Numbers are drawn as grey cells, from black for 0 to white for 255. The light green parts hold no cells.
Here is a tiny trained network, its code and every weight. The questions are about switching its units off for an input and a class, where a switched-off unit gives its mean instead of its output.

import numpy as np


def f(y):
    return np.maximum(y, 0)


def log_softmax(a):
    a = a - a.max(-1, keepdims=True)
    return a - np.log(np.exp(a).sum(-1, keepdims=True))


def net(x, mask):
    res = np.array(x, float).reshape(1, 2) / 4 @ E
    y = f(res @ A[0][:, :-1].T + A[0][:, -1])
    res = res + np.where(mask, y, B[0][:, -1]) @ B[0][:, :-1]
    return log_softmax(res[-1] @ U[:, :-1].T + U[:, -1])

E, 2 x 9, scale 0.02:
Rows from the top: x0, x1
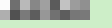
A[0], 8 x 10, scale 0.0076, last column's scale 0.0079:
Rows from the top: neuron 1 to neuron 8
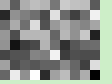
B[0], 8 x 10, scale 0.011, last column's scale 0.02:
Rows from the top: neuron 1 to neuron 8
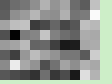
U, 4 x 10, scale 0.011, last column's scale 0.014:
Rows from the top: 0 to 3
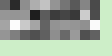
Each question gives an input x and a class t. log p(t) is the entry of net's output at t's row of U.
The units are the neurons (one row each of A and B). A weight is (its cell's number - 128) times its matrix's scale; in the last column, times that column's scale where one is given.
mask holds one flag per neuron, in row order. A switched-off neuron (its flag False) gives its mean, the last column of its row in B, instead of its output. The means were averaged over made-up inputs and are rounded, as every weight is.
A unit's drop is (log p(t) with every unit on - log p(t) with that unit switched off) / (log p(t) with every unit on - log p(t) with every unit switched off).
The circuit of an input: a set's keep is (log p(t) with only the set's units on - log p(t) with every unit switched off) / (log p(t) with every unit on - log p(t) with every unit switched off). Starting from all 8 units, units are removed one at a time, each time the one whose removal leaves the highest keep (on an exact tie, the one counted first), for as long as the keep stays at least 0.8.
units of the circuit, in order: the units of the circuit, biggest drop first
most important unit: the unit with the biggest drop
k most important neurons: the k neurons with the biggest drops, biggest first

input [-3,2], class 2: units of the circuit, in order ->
(neuron 4; neuron 8)
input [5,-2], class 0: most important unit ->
neuron 4
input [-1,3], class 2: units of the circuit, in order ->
(neuron 8; neuron 4)
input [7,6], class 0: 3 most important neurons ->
(neuron 4; neuron 1; neuron 3)
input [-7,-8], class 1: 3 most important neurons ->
(neuron 8; neuron 3; neuron 1)
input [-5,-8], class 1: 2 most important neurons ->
(neuron 8; neuron 3)
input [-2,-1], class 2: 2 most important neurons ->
(neuron 4; neuron 8)
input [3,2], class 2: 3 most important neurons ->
(neuron 8; neuron 6; neuron 7)
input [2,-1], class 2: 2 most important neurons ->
(neuron 8; neuron 6)
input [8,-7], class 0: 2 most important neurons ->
(neuron 1; neuron 4)
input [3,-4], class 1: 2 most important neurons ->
(neuron 2; neuron 6)
